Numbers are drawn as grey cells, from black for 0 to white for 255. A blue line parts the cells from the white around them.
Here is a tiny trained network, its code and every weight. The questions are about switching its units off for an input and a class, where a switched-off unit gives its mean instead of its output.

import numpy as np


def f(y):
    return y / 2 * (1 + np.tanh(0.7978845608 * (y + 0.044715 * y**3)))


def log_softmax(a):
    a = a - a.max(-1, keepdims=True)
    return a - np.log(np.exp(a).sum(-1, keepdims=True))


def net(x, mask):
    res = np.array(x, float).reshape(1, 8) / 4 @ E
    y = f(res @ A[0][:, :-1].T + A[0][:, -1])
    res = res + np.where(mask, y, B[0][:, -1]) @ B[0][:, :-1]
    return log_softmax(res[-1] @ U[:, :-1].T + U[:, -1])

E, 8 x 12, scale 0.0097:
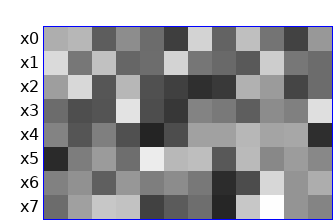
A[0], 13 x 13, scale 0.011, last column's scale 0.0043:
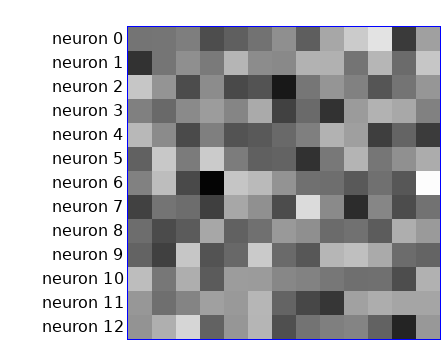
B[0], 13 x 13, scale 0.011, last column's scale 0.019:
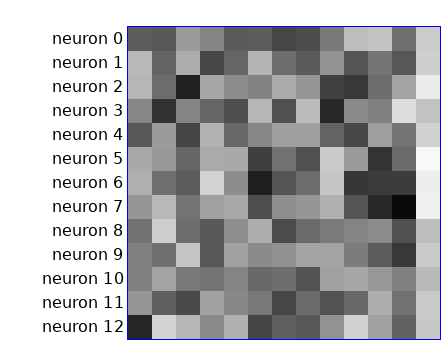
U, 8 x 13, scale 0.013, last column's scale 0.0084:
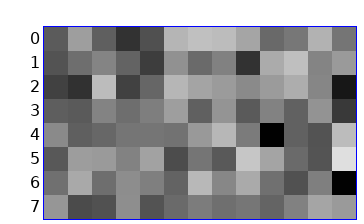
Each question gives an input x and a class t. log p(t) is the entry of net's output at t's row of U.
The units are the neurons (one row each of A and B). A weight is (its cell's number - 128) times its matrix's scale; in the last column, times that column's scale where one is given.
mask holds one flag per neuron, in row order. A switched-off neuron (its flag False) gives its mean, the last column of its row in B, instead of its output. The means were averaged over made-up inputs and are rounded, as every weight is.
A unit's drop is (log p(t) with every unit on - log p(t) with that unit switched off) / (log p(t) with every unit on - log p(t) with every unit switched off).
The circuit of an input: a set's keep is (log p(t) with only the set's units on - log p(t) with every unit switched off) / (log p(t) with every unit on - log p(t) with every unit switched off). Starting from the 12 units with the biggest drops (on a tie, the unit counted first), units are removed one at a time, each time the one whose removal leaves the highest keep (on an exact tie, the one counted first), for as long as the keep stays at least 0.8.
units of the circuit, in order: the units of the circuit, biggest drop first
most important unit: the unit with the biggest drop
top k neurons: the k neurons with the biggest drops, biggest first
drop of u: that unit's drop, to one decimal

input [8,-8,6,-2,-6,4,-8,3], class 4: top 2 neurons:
(neuron 12; neuron 10)
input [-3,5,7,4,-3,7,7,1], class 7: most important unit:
neuron 3
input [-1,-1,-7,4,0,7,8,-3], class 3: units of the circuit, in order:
(neuron 7; neuron 3)
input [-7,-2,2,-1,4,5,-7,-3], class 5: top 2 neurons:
(neuron 2; neuron 12)
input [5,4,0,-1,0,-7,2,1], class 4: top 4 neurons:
(neuron 0; neuron 4; neuron 2; neuron 3)
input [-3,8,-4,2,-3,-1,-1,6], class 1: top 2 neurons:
(neuron 3; neuron 11)
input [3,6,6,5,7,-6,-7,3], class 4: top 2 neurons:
(neuron 4; neuron 2)
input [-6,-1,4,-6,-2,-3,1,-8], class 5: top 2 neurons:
(neuron 12; neuron 10)
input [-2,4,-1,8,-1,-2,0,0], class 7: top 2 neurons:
(neuron 12; neuron 0)
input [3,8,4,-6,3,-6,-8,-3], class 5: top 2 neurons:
(neuron 12; neuron 10)
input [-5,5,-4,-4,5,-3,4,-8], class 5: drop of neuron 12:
0.2
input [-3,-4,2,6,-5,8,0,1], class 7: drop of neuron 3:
0.3
